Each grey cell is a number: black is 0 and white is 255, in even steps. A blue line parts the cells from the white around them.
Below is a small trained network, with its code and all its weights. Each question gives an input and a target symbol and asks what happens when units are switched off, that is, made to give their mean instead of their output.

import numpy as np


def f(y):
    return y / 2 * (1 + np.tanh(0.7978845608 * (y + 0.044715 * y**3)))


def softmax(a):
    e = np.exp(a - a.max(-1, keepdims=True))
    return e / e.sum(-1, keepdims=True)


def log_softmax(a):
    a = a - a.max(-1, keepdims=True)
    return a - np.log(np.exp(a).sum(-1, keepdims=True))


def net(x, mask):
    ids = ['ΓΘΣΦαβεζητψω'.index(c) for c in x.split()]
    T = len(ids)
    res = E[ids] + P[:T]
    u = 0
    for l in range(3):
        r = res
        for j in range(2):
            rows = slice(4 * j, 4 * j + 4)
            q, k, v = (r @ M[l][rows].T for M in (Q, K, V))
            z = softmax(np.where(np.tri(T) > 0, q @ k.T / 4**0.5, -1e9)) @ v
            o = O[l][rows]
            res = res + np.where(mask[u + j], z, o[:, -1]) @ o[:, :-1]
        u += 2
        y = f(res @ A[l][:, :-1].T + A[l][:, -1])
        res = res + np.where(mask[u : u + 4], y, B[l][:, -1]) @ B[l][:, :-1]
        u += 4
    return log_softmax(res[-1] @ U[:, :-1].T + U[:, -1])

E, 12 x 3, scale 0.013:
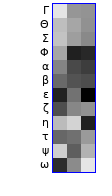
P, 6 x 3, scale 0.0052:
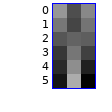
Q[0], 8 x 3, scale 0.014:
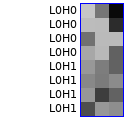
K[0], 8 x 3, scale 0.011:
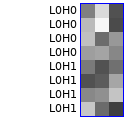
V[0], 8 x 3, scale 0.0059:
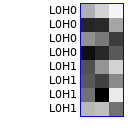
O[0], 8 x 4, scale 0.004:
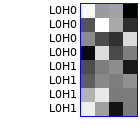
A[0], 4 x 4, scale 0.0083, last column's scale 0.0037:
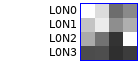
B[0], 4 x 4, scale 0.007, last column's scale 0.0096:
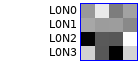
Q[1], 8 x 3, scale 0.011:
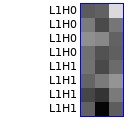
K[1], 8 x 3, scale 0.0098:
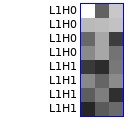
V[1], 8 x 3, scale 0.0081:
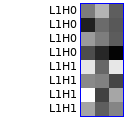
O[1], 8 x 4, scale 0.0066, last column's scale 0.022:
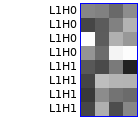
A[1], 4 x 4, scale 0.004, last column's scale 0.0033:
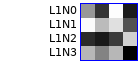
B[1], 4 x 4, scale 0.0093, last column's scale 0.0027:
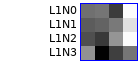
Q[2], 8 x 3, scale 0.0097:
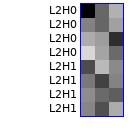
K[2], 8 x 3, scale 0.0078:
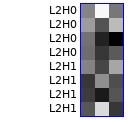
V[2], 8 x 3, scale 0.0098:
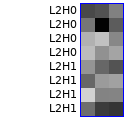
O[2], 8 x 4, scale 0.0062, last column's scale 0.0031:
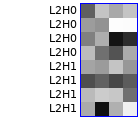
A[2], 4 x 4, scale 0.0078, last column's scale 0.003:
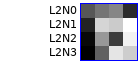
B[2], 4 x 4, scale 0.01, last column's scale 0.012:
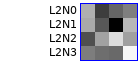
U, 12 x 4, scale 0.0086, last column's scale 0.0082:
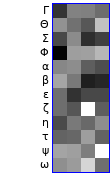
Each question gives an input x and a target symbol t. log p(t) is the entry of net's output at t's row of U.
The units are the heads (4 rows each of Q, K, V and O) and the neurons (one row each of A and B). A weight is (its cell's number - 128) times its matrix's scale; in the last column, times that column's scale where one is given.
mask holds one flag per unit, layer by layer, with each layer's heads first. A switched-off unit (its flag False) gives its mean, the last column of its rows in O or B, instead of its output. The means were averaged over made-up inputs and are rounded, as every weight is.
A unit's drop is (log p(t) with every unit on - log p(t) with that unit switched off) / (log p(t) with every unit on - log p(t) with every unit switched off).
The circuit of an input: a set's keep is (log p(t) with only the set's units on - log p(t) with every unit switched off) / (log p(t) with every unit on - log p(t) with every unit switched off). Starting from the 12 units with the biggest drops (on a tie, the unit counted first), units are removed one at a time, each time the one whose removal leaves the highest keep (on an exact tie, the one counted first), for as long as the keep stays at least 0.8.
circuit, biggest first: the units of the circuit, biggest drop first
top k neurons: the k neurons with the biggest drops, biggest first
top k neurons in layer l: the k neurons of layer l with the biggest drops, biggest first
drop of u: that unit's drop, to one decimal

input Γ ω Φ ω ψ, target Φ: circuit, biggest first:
(L0N3; L0H0; L2H1)
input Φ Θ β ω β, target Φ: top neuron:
(L2N2)
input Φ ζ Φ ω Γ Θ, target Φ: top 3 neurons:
(L0N3; L2N2; L0N0)
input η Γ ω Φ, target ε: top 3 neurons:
(L1N2; L0N3; L0N0)
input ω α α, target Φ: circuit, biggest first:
(L1H0; L0H0; L2N2)
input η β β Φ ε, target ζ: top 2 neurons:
(L0N3; L2N1)
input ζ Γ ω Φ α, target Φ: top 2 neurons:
(L2N2; L2N1)
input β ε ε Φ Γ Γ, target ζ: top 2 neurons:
(L1N3; L0N3)
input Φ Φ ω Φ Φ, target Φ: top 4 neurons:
(L2N2; L0N0; L2N1; L1N2)
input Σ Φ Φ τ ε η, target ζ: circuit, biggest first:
(L1H0; L0N3)
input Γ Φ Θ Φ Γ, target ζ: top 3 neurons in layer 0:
(L0N0; L0N2; L0N3)
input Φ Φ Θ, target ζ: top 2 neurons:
(L0N2; L1N3)
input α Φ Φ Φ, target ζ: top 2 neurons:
(L0N3; L0N0)
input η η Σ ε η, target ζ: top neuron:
(L1N3)
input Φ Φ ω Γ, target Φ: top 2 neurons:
(L0N3; L2N2)
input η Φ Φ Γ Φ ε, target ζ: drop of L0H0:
0.1
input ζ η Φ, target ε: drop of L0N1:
0.0
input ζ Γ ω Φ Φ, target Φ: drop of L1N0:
0.1
